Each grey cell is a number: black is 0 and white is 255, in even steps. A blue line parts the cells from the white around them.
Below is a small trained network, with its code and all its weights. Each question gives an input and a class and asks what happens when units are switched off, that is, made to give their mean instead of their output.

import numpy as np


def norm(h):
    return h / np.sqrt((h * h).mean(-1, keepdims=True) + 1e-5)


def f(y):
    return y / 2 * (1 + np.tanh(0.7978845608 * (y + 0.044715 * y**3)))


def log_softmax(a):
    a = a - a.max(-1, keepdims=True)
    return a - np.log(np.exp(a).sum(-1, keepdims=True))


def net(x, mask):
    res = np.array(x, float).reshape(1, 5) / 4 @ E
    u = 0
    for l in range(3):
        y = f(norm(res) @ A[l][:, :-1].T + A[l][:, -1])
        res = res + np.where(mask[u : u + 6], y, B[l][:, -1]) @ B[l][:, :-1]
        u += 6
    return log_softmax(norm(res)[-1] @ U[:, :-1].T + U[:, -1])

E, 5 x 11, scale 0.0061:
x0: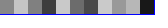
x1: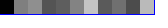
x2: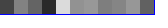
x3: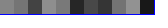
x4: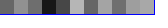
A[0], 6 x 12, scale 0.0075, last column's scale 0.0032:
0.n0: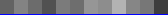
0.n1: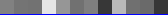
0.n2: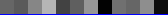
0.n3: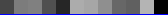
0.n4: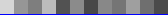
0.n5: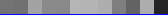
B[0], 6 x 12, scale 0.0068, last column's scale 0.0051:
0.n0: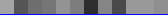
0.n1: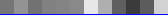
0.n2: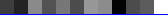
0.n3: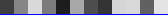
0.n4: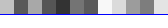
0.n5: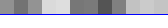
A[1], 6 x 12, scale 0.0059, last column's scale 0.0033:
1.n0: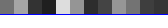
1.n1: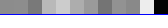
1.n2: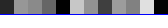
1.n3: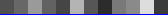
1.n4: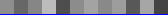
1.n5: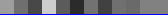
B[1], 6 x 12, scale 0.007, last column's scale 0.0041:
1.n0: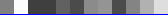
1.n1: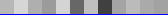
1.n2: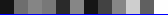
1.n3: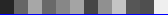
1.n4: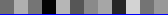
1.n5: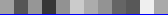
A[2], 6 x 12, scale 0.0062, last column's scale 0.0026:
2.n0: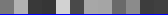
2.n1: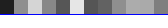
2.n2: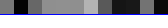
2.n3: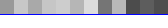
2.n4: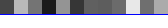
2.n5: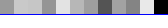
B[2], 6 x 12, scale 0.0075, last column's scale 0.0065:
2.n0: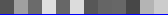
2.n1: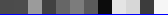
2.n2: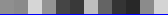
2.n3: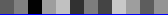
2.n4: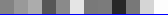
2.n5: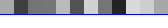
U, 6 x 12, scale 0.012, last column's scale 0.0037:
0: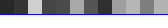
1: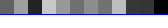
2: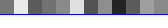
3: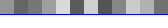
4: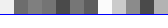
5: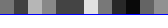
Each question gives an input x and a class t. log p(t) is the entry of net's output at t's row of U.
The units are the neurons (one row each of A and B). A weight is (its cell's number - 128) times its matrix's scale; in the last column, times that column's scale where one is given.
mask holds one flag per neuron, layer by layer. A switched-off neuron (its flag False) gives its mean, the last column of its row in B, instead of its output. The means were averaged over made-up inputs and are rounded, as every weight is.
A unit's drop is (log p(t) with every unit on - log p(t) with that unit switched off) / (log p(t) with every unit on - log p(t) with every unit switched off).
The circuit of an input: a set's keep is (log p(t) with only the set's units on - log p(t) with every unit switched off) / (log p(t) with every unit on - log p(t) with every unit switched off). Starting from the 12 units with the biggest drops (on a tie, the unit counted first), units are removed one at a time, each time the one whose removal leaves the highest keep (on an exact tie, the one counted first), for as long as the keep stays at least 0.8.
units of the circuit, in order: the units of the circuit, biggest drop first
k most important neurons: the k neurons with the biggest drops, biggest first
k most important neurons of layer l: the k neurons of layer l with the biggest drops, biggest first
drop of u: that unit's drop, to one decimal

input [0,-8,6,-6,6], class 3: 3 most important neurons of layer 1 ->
[1.n2; 1.n4; 1.n1]
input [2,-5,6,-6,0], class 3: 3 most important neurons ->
[0.n2; 2.n5; 1.n1]
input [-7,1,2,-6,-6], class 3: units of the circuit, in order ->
[0.n5; 1.n1]
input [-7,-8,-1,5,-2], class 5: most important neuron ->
[0.n2]
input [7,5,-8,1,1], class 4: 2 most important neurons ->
[0.n3; 1.n2]
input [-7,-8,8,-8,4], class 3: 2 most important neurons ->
[0.n5; 1.n1]
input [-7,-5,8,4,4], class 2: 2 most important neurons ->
[1.n0; 0.n3]
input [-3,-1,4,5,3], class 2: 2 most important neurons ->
[1.n0; 0.n1]
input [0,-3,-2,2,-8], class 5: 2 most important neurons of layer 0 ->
[0.n1; 0.n3]
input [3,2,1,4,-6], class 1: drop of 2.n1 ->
-0.1
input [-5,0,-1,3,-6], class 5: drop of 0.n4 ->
0.0
